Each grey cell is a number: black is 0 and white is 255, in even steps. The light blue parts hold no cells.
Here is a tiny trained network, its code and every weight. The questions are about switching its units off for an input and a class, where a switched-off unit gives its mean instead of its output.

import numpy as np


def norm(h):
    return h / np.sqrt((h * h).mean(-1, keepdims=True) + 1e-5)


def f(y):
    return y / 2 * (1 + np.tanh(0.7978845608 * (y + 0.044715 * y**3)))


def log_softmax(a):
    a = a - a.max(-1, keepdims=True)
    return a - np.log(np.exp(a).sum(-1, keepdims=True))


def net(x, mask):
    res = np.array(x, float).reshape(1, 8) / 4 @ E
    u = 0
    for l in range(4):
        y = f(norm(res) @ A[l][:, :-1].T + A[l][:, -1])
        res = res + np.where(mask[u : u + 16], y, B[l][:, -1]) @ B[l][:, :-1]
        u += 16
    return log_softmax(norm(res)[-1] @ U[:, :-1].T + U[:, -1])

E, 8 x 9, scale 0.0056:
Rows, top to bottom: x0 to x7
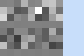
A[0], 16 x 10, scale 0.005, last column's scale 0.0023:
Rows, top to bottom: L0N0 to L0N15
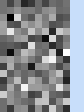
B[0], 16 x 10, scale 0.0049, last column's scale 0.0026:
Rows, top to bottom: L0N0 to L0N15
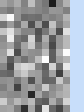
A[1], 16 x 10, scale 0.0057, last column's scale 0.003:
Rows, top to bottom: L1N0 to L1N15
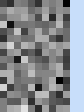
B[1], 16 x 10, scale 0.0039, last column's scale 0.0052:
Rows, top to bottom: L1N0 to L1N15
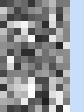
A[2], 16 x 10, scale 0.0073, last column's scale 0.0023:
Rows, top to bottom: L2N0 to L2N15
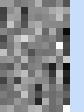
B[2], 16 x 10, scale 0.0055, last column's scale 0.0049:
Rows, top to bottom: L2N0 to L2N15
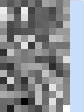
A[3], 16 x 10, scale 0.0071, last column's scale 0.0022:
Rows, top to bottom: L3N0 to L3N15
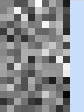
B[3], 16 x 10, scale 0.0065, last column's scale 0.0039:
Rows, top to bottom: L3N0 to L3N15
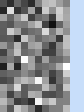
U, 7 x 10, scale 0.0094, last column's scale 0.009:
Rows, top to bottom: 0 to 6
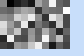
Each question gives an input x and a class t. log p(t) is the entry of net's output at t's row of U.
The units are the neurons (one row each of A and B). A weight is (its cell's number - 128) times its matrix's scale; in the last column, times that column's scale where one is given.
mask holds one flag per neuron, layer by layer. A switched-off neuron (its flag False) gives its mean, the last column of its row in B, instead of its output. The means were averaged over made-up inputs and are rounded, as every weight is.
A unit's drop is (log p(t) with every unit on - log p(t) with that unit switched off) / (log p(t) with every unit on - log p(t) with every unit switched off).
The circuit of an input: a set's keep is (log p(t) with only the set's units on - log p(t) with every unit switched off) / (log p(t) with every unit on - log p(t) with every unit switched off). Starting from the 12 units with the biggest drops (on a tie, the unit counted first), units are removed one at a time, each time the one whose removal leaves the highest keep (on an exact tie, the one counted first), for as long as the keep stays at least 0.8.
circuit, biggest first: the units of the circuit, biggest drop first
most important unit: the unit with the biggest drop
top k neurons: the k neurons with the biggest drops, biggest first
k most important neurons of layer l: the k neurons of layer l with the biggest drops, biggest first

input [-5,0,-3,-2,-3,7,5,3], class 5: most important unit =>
L2N11
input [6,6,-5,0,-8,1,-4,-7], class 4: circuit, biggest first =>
[L0N4, L2N3, L3N9]
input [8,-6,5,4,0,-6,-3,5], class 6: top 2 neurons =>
[L0N8, L3N3]
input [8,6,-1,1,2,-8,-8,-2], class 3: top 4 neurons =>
[L2N1, L1N15, L2N2, L2N3]
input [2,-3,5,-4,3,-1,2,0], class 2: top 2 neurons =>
[L1N12, L1N3]
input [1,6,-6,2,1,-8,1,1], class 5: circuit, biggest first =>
[L1N15, L3N1]
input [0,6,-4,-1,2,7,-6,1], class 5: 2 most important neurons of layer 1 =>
[L1N15, L1N9]
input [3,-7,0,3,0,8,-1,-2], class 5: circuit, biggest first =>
[L3N4, L2N11]
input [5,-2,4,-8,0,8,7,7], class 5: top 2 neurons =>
[L2N11, L3N4]
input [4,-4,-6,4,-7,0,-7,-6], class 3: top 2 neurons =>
[L2N1, L2N2]
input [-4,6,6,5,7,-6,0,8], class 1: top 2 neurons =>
[L1N15, L2N15]
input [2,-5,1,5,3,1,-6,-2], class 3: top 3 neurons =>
[L2N1, L2N2, L2N15]
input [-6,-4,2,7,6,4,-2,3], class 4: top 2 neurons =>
[L0N5, L0N7]
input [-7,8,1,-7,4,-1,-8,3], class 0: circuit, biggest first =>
[L3N0]
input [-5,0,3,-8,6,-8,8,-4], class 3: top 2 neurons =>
[L3N2, L1N14]
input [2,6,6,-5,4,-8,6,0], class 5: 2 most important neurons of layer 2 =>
[L2N7, L2N1]
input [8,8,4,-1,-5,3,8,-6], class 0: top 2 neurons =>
[L3N0, L2N1]
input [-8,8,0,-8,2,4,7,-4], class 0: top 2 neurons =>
[L3N0, L0N3]
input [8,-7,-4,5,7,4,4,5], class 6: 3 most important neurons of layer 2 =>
[L2N15, L2N3, L2N13]
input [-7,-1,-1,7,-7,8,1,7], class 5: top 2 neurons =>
[L3N4, L2N11]
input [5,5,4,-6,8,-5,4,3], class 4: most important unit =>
L0N2
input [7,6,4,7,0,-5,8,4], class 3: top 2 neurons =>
[L1N15, L2N8]
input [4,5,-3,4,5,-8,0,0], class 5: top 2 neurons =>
[L3N1, L1N15]
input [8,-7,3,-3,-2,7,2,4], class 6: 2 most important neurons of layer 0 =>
[L0N12, L0N8]
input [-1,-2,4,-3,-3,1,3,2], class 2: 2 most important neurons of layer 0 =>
[L0N7, L0N5]
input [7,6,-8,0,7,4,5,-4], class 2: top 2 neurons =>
[L1N15, L1N13]
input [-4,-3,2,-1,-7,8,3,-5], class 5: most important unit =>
L3N4
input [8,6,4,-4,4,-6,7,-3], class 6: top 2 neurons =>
[L1N15, L0N8]
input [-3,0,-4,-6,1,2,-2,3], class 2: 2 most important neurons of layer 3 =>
[L3N10, L3N3]
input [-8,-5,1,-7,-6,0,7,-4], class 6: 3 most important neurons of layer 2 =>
[L2N9, L2N1, L2N2]
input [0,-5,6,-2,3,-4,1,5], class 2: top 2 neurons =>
[L1N12, L1N3]
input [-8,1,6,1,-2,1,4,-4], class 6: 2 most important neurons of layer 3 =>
[L3N11, L3N15]
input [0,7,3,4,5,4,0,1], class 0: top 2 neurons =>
[L3N0, L0N4]
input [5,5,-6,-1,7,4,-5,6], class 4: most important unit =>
L0N7
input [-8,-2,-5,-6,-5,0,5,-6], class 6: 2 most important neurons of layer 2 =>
[L2N9, L2N1]
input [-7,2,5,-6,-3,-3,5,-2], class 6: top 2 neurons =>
[L3N11, L0N9]
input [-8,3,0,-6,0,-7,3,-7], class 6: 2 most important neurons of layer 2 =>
[L2N9, L2N13]
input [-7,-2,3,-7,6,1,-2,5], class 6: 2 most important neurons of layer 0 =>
[L0N0, L0N4]
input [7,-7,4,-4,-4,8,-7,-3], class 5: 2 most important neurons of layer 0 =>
[L0N12, L0N13]
